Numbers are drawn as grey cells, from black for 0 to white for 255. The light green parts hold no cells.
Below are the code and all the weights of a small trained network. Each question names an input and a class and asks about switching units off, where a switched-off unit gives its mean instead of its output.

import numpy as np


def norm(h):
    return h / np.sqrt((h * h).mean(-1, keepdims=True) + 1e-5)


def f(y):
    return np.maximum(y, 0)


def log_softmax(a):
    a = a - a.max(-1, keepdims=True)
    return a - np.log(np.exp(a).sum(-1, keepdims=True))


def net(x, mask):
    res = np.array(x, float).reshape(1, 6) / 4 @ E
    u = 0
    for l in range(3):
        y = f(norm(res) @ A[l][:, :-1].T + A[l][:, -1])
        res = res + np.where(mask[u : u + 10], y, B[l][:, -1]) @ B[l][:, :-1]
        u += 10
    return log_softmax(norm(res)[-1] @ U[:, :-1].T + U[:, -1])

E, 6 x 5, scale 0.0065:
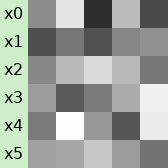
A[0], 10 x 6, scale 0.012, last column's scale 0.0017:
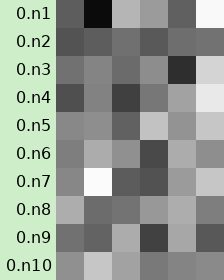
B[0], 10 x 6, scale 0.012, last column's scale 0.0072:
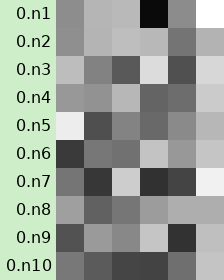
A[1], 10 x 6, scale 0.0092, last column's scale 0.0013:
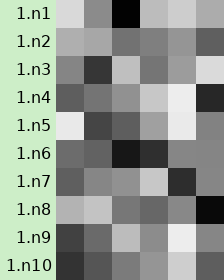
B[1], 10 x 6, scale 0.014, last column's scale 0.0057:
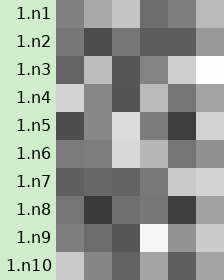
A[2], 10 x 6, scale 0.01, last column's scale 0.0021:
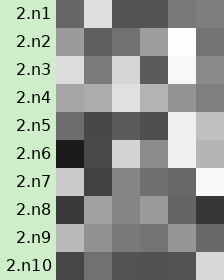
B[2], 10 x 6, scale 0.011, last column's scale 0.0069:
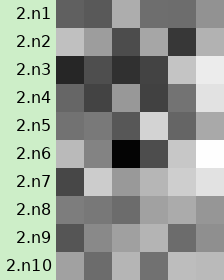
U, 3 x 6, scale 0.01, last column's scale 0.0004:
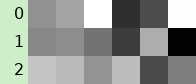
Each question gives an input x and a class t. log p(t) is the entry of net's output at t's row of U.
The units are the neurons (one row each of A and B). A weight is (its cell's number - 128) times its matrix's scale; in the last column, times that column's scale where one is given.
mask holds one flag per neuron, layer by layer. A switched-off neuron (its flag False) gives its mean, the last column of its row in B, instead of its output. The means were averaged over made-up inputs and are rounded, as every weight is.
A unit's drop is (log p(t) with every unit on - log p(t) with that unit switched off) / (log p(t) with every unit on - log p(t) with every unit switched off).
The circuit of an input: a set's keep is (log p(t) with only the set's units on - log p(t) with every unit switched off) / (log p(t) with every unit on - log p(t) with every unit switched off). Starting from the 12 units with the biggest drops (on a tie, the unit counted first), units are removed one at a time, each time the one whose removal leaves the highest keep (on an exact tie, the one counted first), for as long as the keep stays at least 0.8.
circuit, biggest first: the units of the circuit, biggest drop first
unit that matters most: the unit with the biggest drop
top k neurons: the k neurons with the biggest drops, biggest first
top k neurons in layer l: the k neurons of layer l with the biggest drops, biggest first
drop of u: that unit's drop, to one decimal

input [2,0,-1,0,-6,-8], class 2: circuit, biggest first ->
[0.n3]
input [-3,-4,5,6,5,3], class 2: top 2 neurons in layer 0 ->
[0.n1, 0.n6]
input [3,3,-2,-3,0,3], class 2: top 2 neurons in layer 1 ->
[1.n5, 1.n1]
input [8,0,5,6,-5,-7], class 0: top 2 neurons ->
[1.n1, 1.n5]
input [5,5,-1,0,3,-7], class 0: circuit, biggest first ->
[0.n4, 2.n6]
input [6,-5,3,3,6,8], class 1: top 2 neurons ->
[0.n7, 0.n1]
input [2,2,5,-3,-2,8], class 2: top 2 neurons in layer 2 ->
[2.n3, 2.n6]
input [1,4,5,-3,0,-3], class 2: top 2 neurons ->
[0.n3, 0.n1]
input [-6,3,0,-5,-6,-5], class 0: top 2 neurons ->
[0.n1, 2.n6]
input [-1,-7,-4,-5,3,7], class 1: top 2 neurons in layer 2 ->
[2.n6, 2.n4]
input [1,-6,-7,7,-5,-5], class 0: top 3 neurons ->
[1.n5, 0.n7, 1.n7]
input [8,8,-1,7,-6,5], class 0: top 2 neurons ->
[1.n1, 1.n5]
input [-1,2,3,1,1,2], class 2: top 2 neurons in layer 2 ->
[2.n2, 2.n3]
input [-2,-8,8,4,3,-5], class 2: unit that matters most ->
0.n1
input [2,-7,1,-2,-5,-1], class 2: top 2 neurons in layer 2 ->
[2.n4, 2.n7]
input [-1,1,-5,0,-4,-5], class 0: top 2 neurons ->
[0.n1, 2.n6]
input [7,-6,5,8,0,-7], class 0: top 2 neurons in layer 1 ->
[1.n5, 1.n7]
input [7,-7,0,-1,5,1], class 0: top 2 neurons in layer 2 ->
[2.n6, 2.n3]
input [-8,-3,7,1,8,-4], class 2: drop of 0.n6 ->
0.2
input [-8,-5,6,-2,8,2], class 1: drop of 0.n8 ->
0.2
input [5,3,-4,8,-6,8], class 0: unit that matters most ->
1.n5
